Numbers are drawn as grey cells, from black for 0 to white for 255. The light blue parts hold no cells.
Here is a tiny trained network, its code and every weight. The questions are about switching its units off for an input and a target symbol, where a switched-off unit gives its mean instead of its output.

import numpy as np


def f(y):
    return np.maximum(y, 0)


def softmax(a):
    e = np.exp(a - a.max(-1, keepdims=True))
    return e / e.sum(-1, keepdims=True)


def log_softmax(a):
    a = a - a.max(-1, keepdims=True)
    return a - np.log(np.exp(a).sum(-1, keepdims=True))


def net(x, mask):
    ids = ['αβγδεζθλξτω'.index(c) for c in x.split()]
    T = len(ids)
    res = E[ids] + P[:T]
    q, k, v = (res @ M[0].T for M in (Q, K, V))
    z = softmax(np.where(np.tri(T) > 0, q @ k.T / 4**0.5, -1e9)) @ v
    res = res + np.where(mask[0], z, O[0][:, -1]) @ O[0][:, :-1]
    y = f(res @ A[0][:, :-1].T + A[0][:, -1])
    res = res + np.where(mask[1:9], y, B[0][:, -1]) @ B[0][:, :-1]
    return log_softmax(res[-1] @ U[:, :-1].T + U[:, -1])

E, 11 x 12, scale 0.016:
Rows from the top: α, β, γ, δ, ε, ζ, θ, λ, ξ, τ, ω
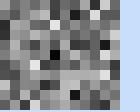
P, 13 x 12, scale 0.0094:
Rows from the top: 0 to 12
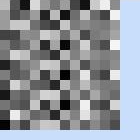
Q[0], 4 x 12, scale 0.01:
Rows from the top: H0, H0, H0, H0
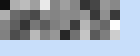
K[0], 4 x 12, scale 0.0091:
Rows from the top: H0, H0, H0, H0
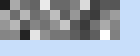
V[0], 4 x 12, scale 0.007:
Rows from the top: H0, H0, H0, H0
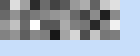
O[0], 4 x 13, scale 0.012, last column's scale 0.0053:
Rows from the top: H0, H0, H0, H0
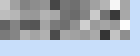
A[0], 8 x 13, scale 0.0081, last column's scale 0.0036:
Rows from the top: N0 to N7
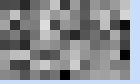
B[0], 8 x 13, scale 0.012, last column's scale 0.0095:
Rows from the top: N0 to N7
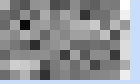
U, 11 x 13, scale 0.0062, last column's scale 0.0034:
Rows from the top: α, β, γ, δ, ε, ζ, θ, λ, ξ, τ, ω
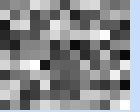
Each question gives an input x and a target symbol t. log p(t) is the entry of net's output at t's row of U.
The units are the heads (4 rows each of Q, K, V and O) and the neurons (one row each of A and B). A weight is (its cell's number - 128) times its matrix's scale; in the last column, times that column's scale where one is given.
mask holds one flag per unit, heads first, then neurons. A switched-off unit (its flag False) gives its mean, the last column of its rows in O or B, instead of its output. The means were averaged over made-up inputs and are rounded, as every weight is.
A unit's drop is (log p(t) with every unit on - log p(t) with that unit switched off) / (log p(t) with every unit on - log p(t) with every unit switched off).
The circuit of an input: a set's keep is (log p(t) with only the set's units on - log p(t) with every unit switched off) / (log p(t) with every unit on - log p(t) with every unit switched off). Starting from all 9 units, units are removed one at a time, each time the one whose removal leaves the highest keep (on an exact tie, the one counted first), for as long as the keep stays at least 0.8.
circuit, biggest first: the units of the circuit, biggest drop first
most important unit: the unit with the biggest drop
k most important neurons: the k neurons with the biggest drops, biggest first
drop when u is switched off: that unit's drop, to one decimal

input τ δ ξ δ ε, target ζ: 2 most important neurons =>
(N0; N3)
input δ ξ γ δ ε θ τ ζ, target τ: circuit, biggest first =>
(H0; N1)
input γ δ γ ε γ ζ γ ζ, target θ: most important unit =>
N1
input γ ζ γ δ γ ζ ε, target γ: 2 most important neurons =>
(N0; N3)
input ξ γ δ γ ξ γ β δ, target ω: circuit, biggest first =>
(H0; N7)
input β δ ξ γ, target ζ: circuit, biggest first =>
(N0; H0)
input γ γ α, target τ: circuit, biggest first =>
(N2; H0)
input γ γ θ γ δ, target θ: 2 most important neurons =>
(N1; N3)
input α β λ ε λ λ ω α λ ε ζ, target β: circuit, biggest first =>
(H0; N4)
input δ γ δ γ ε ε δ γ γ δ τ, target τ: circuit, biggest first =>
(H0; N1)
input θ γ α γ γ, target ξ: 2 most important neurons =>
(N0; N4)
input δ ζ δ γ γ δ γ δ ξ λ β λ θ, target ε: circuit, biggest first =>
(H0; N3)
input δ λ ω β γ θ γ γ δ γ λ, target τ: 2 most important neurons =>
(N4; N1)
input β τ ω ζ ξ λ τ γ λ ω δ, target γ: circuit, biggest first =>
(H0)
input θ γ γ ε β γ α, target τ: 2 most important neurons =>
(N2; N1)
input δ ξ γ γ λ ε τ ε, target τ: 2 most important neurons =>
(N1; N3)
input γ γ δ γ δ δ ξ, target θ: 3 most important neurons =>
(N6; N4; N1)
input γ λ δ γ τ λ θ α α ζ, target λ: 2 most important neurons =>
(N2; N3)
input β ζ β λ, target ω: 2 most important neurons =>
(N2; N7)
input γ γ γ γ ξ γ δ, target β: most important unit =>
N5
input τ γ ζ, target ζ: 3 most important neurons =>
(N5; N1; N4)
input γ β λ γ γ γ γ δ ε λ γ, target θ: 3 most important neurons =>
(N1; N0; N3)
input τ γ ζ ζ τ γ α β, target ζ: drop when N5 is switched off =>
-0.1
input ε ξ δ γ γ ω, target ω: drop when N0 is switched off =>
0.2
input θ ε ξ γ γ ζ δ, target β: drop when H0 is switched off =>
0.4
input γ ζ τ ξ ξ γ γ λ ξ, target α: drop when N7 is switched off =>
0.1
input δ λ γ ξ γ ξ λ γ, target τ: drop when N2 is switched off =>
0.0
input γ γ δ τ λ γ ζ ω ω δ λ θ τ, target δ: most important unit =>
N3
